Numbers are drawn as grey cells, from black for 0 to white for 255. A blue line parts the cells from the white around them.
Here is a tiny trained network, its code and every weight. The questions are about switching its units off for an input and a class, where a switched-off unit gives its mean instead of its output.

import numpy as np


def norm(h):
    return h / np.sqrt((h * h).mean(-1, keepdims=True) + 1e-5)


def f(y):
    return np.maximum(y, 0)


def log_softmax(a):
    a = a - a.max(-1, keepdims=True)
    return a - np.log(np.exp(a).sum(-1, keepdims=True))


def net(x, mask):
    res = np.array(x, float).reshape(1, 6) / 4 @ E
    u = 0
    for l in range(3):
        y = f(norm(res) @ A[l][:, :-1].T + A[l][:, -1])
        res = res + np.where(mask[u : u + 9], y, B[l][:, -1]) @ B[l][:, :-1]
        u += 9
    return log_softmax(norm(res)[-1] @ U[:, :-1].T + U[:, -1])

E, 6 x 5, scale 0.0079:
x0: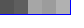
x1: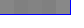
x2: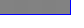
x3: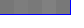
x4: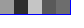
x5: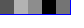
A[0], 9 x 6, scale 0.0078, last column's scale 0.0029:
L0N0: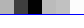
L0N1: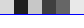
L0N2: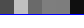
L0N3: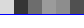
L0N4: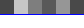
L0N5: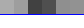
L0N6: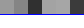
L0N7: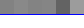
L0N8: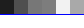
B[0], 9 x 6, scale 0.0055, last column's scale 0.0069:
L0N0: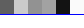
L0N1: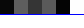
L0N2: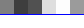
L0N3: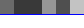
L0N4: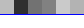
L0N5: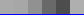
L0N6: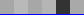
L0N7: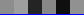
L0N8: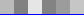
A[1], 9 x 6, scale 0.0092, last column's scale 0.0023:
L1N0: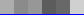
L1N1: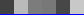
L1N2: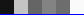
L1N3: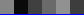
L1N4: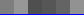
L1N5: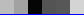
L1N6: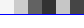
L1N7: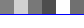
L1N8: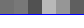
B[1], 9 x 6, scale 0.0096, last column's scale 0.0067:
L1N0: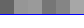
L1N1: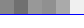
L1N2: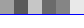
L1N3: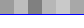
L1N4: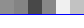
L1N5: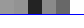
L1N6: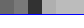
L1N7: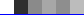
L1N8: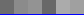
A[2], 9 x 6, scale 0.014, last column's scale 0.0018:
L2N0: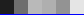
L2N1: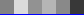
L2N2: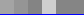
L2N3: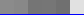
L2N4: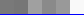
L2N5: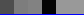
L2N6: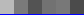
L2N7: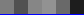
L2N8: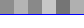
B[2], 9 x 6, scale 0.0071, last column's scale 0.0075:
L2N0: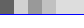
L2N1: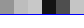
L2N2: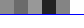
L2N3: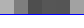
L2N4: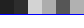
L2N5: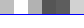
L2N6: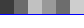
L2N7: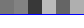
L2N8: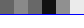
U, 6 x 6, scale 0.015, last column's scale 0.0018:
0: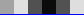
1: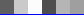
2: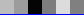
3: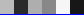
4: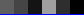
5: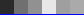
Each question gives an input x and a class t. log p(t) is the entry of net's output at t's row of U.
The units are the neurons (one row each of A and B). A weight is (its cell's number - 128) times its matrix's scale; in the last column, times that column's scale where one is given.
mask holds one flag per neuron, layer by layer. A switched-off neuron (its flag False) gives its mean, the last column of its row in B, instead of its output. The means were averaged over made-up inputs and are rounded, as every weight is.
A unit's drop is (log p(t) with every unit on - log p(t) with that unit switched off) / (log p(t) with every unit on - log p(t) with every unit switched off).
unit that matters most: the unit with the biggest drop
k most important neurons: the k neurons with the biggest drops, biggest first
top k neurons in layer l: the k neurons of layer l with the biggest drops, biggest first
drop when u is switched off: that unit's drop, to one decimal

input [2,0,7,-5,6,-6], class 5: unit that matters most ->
L1N5
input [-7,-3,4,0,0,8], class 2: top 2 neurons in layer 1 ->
(L1N6; L1N4)
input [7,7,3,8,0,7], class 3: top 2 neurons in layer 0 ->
(L0N1; L0N0)
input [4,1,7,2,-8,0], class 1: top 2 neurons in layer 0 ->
(L0N6; L0N0)
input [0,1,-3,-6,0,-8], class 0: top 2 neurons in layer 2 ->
(L2N8; L2N2)
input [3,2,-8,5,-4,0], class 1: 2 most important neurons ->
(L1N5; L0N1)
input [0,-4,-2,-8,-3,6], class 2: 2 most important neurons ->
(L1N6; L0N4)
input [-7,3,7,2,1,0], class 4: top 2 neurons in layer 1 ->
(L1N5; L1N3)
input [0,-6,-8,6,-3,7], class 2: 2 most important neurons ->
(L0N4; L1N6)
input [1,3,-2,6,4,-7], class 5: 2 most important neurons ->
(L1N5; L2N0)
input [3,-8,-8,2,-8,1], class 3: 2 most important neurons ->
(L1N7; L0N1)
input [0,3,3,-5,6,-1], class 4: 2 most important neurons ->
(L0N1; L0N3)
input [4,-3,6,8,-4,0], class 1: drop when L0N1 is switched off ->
0.3
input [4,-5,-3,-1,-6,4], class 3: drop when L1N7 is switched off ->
0.1
